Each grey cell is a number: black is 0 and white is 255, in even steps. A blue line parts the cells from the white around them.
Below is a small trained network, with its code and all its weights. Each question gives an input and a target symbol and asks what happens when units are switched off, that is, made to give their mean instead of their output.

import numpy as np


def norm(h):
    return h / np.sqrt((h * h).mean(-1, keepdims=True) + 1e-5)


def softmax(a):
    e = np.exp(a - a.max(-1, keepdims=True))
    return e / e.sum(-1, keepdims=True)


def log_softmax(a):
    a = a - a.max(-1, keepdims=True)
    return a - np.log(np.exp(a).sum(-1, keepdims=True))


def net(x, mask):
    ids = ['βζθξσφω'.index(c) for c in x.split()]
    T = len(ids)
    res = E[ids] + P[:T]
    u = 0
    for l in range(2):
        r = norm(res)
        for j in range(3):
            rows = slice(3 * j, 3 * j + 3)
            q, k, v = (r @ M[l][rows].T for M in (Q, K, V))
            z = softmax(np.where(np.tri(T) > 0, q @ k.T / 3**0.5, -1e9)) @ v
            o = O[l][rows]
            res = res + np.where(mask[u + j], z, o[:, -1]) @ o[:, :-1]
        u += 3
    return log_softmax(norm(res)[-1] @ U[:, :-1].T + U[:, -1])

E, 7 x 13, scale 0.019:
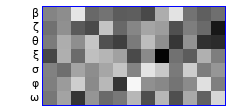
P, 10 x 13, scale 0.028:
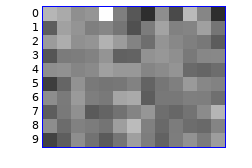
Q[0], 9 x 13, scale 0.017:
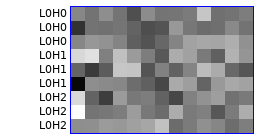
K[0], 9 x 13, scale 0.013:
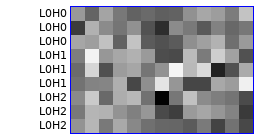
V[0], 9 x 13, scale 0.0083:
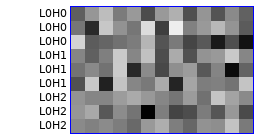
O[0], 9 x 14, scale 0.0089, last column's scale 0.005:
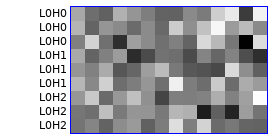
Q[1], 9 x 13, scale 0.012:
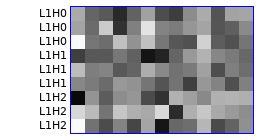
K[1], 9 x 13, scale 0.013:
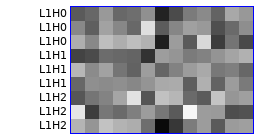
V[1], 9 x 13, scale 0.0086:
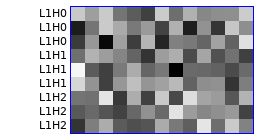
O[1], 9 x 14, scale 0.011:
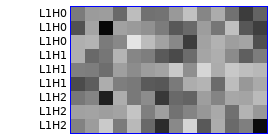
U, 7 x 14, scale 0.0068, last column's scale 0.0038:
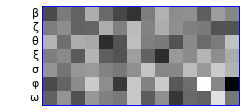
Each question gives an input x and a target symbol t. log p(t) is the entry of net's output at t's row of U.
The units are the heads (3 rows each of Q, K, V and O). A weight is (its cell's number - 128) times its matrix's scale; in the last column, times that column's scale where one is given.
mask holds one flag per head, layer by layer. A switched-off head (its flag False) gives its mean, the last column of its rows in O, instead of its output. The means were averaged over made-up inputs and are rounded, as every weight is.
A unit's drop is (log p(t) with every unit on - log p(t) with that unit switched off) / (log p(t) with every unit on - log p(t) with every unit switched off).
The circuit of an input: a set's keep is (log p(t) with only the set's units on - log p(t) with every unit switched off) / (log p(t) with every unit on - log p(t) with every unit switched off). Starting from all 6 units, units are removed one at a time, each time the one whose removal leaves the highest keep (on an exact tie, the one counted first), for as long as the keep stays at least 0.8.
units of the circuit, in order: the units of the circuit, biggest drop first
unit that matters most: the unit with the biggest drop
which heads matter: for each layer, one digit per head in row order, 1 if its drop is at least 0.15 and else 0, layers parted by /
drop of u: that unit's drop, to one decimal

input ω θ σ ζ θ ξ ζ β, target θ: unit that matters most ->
L0H1
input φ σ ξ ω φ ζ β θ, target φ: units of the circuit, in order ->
L0H1; L1H0; L1H2
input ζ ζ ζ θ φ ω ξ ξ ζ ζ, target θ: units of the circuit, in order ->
L0H1; L1H2; L0H2
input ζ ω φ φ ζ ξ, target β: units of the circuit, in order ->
L0H1; L1H0
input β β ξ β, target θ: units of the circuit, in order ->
L1H1; L0H2
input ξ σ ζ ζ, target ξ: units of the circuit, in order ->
L0H2; L1H0
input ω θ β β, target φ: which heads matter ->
110 / 100
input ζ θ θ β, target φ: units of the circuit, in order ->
L0H1; L1H0; L0H0
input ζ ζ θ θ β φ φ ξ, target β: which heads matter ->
000 / 000
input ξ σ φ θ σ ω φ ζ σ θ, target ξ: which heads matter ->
001 / 000
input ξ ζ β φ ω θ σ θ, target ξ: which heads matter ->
011 / 000
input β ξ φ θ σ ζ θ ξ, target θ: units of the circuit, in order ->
L1H2; L0H1
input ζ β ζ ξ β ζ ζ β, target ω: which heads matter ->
110 / 010
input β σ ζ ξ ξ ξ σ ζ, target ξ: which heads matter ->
001 / 000
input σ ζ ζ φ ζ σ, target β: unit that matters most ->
L1H1
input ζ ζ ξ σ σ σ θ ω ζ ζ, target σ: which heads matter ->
010 / 000
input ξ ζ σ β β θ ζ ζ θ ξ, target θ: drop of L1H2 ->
0.1
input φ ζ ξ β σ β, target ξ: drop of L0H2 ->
0.3
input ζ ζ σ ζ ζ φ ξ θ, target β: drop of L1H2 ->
0.1
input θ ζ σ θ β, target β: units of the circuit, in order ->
L1H2
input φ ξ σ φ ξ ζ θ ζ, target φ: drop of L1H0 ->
0.1
